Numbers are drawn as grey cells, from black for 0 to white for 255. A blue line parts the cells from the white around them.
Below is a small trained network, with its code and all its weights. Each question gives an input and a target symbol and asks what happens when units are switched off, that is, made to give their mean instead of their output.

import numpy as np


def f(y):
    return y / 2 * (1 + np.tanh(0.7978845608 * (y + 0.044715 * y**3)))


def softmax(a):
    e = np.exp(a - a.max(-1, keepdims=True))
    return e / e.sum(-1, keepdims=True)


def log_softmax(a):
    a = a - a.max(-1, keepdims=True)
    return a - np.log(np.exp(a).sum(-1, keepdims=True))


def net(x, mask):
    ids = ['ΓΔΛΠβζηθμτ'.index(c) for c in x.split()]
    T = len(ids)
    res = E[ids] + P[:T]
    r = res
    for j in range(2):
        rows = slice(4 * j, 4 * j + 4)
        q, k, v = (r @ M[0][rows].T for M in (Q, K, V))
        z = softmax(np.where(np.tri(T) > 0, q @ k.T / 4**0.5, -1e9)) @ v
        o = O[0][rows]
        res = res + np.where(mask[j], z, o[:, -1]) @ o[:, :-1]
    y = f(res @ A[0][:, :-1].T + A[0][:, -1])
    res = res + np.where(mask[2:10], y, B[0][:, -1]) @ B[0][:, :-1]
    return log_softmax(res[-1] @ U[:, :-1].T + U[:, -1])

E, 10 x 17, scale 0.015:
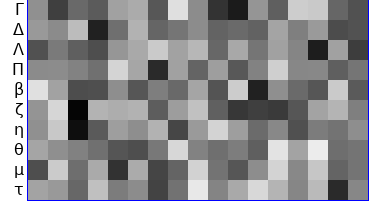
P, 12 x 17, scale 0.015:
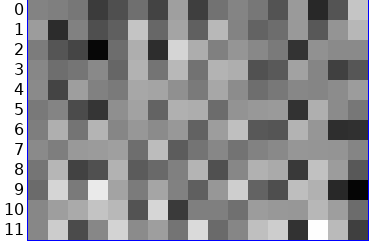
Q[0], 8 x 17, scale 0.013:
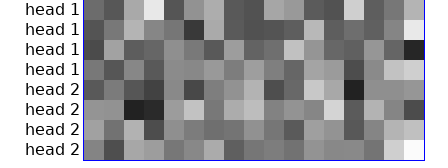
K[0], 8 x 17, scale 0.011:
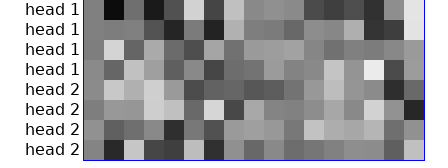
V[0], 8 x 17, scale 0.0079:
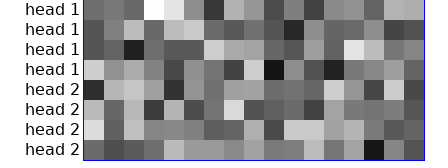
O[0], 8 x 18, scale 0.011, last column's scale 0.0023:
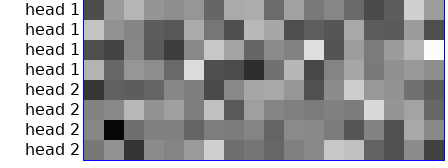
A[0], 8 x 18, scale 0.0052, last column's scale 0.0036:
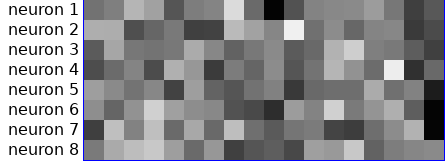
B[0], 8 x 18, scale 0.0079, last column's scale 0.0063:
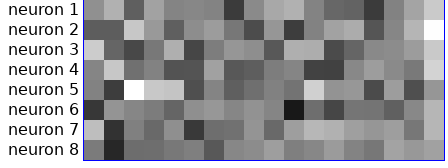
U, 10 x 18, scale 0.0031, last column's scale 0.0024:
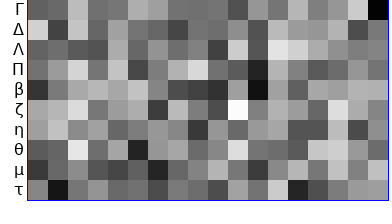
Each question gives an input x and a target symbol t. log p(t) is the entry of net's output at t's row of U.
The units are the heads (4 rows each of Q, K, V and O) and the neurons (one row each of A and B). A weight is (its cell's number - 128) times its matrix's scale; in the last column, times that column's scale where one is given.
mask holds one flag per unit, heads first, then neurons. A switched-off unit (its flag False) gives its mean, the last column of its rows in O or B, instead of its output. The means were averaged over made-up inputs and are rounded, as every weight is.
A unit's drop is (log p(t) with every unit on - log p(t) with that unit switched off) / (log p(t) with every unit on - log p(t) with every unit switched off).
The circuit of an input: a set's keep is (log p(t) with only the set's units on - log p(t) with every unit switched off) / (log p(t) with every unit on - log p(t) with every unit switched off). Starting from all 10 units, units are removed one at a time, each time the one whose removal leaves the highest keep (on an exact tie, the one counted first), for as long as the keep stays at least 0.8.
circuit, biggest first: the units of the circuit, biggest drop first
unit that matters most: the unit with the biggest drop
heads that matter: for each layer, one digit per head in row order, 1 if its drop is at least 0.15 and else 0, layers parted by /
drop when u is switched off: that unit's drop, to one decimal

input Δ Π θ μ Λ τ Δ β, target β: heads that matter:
10
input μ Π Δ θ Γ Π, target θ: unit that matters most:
head 2
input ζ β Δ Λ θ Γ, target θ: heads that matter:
11
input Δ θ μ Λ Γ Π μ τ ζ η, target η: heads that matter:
01
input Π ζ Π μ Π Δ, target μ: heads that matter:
01
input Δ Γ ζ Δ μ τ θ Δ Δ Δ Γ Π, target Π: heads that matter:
10
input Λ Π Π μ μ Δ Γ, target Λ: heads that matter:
01
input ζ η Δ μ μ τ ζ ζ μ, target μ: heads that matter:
01
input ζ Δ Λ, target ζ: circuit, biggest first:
head 1; head 2
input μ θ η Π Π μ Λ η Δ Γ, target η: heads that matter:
11
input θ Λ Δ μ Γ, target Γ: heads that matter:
10
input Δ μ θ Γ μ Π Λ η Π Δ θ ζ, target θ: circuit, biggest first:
head 2; head 1
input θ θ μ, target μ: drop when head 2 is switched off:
0.9
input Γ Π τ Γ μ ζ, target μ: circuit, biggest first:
head 2
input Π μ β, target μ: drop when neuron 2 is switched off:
0.1
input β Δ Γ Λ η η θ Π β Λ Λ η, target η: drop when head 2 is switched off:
0.7
